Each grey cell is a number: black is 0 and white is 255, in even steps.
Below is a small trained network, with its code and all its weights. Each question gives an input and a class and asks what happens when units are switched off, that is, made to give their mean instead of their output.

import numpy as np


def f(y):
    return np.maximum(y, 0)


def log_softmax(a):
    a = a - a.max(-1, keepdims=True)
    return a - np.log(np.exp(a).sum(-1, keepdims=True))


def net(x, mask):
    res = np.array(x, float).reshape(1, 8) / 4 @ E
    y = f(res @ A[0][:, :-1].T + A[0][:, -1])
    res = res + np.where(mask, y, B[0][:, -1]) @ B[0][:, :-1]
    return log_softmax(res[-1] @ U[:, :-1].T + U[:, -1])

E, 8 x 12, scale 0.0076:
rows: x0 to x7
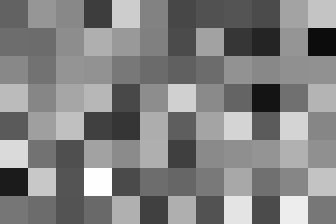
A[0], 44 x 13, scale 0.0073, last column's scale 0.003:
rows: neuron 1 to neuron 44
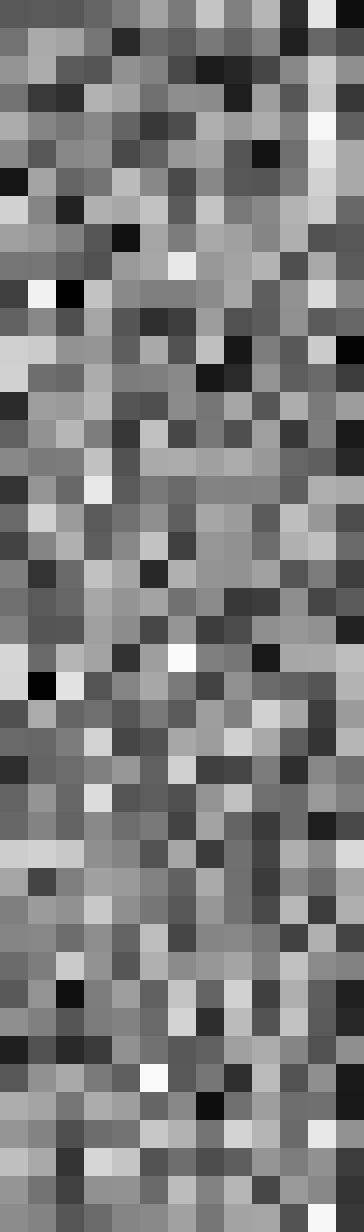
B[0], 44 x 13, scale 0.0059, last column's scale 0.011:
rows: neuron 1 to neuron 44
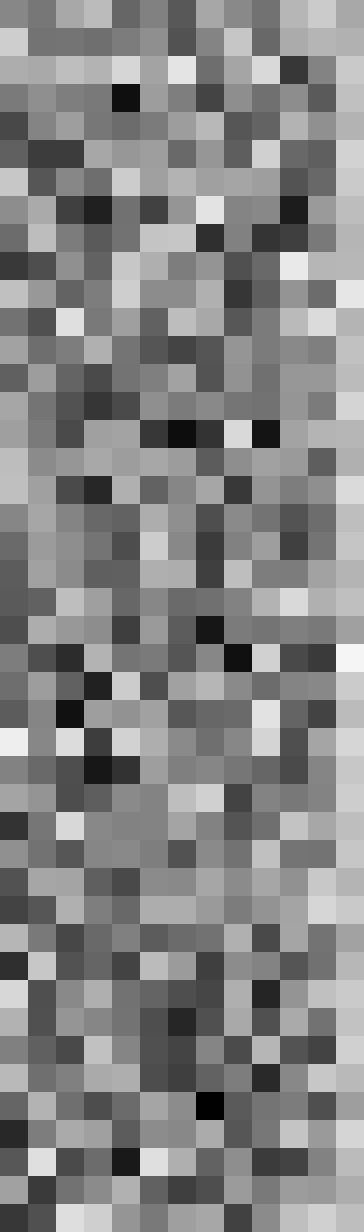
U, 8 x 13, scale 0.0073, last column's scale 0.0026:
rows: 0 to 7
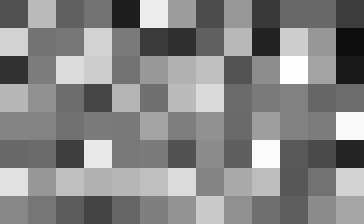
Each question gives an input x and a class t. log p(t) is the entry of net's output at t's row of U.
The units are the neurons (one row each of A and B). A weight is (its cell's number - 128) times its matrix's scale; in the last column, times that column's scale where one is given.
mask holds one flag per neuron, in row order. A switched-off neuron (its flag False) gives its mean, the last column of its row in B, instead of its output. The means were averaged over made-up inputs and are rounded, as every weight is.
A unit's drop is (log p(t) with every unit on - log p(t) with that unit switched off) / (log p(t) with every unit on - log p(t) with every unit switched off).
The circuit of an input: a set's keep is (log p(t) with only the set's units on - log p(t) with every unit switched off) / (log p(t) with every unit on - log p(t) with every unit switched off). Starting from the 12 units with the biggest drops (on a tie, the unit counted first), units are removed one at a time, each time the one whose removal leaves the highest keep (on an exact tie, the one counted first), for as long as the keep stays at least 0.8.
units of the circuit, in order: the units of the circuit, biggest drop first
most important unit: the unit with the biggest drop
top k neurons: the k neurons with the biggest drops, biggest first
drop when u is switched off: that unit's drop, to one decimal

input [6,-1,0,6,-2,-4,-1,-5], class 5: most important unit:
neuron 6
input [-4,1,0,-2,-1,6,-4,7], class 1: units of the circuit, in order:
[neuron 37; neuron 36]
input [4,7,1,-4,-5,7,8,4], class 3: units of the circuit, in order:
[neuron 8; neuron 11]
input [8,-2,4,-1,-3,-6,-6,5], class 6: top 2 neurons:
[neuron 3; neuron 18]
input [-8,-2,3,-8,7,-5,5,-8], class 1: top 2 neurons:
[neuron 16; neuron 39]
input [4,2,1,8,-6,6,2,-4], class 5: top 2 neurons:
[neuron 6; neuron 24]
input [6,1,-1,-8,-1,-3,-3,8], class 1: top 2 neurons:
[neuron 36; neuron 24]
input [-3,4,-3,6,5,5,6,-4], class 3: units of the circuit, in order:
[neuron 18; neuron 29]
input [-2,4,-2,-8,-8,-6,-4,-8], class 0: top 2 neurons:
[neuron 28; neuron 4]
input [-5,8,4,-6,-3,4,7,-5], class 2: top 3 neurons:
[neuron 12; neuron 30; neuron 33]
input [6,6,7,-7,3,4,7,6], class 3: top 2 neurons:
[neuron 11; neuron 7]
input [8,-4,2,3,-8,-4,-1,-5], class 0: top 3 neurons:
[neuron 4; neuron 28; neuron 42]
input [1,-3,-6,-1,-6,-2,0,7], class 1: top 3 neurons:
[neuron 36; neuron 37; neuron 43]
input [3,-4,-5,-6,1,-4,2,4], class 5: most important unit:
neuron 38
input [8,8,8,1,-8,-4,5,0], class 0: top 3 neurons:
[neuron 42; neuron 28; neuron 4]
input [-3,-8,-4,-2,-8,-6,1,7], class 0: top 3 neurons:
[neuron 28; neuron 21; neuron 42]
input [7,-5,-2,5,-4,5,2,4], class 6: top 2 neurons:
[neuron 3; neuron 7]
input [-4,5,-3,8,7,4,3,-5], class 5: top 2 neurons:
[neuron 24; neuron 6]
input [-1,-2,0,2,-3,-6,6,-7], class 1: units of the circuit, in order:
[neuron 16; neuron 39]
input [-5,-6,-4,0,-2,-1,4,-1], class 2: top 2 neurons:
[neuron 41; neuron 44]
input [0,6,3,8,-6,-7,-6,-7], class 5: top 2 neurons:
[neuron 24; neuron 6]
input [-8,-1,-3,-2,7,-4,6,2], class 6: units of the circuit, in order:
[neuron 27]
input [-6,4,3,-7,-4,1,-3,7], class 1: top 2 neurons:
[neuron 36; neuron 24]
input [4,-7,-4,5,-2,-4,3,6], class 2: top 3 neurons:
[neuron 44; neuron 41; neuron 10]
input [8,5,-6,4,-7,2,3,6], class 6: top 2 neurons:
[neuron 3; neuron 7]
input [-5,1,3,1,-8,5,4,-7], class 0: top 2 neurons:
[neuron 42; neuron 4]
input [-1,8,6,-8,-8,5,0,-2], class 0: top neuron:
[neuron 42]
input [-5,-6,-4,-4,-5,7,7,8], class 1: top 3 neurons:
[neuron 36; neuron 37; neuron 43]
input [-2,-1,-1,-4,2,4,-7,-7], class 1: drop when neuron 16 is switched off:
0.2
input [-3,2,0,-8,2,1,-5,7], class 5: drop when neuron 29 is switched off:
-0.1
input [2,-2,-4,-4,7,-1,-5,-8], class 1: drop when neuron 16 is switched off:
0.3
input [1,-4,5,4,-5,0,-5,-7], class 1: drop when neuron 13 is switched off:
0.1
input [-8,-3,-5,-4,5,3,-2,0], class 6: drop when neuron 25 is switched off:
0.0
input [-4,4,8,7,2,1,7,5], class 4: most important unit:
neuron 24
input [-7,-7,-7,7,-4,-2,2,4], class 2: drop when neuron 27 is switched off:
-0.1
